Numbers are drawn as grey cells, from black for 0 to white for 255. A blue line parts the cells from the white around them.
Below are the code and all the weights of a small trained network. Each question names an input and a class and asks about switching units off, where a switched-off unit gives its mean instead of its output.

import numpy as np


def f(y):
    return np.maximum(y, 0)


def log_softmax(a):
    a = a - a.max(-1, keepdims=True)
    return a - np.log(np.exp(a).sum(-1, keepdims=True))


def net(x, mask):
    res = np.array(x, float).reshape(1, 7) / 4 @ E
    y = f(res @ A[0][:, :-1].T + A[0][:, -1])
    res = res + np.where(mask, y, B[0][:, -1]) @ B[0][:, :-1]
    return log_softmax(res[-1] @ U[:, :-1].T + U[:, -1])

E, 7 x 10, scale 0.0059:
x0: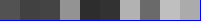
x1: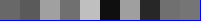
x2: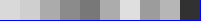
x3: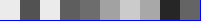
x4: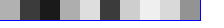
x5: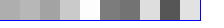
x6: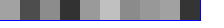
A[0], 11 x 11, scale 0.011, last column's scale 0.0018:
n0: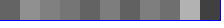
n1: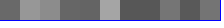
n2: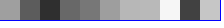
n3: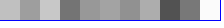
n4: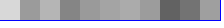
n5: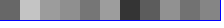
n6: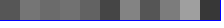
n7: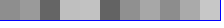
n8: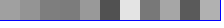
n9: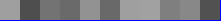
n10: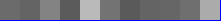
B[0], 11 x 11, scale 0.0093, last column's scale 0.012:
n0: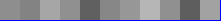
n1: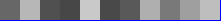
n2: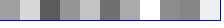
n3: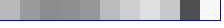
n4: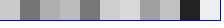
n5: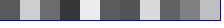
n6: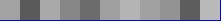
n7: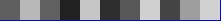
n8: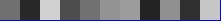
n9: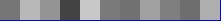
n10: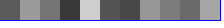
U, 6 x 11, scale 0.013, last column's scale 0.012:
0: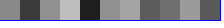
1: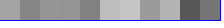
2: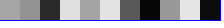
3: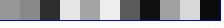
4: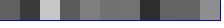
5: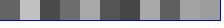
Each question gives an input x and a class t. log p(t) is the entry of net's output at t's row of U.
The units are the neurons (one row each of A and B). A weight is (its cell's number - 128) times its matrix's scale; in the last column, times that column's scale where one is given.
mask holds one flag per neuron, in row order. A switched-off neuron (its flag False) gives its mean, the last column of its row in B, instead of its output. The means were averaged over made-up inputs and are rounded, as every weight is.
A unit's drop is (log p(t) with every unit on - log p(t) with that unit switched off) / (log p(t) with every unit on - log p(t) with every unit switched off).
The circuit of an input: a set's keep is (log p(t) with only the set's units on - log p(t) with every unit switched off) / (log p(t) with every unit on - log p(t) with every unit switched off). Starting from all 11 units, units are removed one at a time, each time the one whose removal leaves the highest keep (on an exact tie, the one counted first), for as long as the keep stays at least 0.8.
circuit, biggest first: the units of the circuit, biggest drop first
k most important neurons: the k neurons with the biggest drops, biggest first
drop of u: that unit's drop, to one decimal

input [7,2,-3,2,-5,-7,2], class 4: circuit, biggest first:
n3
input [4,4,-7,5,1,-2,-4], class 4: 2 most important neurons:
n3, n2
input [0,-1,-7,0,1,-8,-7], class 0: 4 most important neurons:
n7, n6, n2, n3
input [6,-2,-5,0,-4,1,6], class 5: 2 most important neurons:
n4, n8
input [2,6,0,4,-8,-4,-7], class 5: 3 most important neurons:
n1, n8, n5
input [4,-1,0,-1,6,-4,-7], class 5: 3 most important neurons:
n4, n3, n7
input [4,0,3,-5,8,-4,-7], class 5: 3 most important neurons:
n7, n4, n3
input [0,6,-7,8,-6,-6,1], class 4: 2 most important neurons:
n2, n7
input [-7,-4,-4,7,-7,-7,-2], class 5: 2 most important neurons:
n1, n5
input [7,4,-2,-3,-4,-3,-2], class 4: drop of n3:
0.6
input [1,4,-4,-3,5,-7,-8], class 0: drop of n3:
0.3
